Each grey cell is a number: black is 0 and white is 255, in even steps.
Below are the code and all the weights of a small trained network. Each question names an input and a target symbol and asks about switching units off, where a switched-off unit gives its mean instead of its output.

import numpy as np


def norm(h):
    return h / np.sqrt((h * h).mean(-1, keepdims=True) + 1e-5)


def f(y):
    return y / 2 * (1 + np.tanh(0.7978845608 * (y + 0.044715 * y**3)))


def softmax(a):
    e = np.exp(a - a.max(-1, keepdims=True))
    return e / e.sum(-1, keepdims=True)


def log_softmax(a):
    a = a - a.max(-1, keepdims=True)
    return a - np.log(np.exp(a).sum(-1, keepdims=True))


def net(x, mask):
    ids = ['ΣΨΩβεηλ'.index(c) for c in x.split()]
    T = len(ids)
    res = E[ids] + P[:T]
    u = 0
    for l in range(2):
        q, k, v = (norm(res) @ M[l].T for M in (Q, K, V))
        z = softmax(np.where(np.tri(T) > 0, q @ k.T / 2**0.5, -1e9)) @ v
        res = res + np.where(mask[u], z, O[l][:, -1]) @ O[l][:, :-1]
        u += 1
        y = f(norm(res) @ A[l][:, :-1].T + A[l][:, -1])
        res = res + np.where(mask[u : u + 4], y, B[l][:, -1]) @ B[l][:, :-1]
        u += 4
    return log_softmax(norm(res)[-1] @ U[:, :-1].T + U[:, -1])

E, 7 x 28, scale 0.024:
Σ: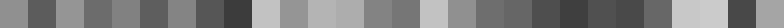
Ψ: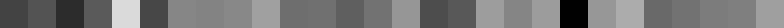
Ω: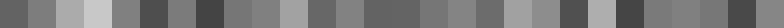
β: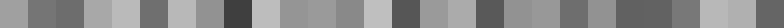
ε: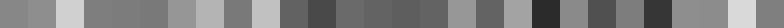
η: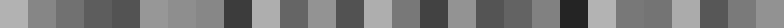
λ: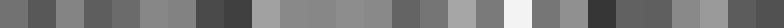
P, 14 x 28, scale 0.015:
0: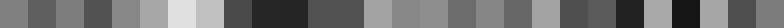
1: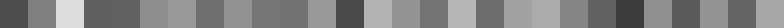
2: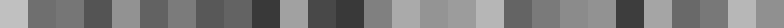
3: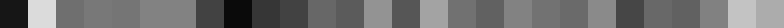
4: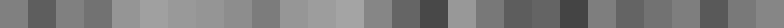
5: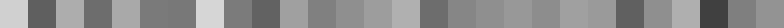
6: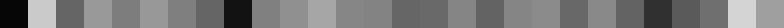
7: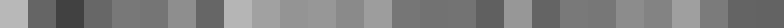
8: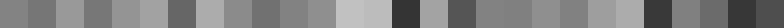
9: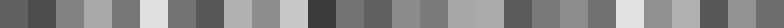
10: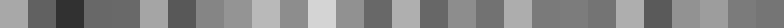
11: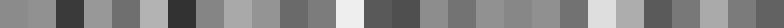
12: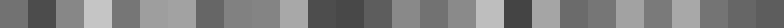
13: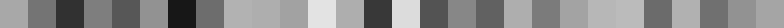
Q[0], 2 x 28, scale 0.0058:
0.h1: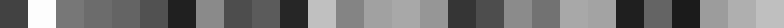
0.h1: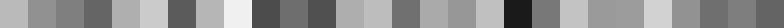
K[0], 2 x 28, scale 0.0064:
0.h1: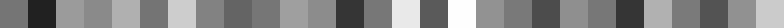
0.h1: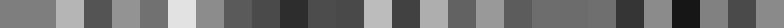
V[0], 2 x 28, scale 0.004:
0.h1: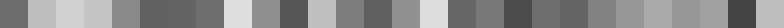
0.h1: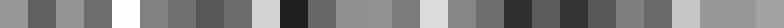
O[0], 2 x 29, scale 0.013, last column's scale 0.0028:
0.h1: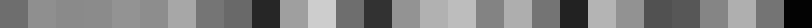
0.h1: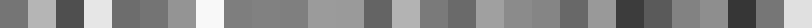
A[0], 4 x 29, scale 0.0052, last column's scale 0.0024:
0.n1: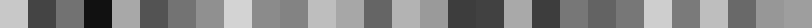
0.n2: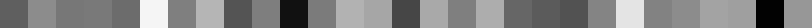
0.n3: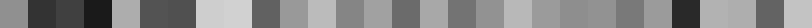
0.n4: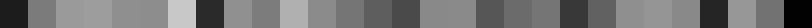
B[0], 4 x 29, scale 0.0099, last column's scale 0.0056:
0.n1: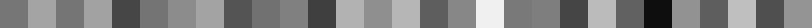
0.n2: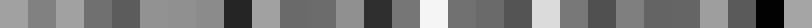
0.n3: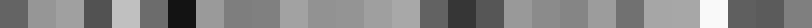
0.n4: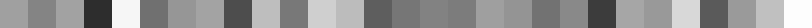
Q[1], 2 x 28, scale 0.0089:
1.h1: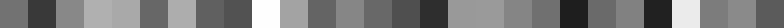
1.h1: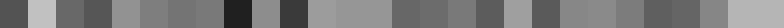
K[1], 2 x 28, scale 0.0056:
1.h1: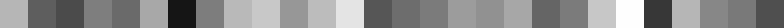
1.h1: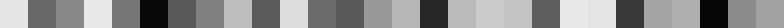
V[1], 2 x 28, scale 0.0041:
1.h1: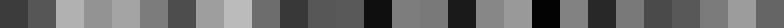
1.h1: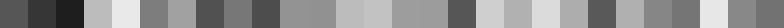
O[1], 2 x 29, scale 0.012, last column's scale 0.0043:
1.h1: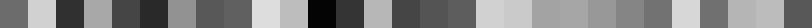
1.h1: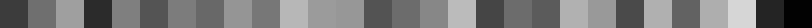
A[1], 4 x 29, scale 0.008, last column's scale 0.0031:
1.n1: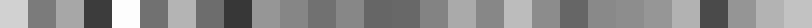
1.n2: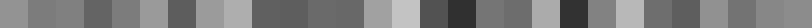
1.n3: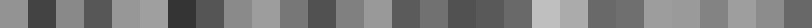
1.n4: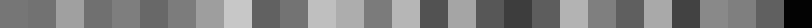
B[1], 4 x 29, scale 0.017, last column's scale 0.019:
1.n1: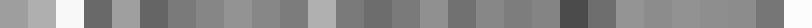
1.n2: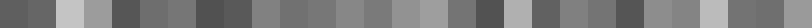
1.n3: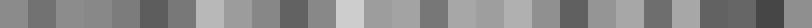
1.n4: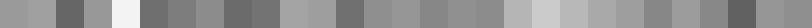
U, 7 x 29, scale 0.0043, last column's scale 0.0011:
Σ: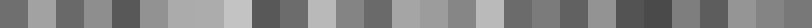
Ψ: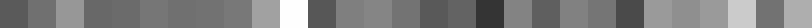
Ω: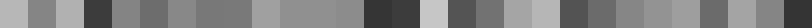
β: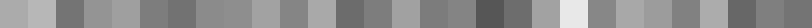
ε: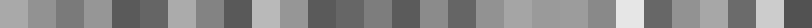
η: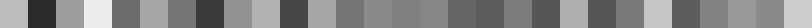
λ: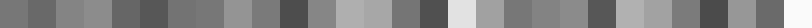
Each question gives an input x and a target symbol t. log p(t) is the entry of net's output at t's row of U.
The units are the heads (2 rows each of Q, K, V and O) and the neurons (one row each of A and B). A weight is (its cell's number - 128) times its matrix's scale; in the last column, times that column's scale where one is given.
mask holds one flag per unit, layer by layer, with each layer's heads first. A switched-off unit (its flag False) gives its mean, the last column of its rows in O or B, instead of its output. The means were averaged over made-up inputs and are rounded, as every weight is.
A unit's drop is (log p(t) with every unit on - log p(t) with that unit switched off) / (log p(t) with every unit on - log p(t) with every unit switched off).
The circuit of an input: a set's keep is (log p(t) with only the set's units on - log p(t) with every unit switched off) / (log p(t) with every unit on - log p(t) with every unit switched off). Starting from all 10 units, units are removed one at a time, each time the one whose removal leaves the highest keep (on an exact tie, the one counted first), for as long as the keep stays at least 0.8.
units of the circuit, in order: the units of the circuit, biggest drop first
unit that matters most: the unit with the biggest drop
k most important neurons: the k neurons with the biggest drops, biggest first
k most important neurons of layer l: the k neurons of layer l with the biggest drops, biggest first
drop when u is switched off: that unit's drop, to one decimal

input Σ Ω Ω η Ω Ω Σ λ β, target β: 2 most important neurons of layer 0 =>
[0.n4 0.n3]
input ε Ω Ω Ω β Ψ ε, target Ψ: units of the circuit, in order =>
[1.h1 1.n1 0.h1]
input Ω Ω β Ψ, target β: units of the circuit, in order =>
[1.h1 1.n4 0.h1]
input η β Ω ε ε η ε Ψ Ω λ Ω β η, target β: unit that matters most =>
1.h1
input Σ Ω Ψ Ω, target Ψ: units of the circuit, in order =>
[1.h1 0.h1 1.n1]
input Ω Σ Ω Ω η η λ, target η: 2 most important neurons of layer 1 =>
[1.n1 1.n2]
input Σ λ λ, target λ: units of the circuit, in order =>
[1.n3 0.h1]
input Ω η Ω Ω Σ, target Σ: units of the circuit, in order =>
[0.h1 1.n1]
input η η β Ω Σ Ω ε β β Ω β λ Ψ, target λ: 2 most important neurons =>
[1.n3 1.n1]
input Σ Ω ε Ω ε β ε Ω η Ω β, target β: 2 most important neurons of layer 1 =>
[1.n4 1.n1]
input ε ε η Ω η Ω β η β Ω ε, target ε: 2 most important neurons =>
[0.n4 1.n1]
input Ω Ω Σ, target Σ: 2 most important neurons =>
[0.n4 1.n1]
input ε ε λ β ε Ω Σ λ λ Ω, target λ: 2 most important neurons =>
[1.n3 1.n1]
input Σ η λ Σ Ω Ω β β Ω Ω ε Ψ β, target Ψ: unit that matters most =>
1.h1
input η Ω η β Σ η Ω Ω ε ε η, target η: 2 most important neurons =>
[1.n2 1.n1]
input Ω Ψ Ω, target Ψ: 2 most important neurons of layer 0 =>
[0.n4 0.n3]
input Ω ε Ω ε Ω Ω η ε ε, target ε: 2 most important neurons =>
[1.n1 0.n4]
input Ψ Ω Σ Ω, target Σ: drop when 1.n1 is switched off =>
0.1
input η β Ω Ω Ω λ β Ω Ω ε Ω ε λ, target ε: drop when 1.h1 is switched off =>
0.5
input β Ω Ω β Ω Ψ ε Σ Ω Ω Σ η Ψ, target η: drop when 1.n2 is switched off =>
0.3
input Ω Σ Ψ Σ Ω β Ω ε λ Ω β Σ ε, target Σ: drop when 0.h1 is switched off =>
0.8
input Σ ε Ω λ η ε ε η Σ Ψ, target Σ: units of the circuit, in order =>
[0.h1]
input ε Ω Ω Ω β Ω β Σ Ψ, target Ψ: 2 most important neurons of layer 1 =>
[1.n1 1.n2]
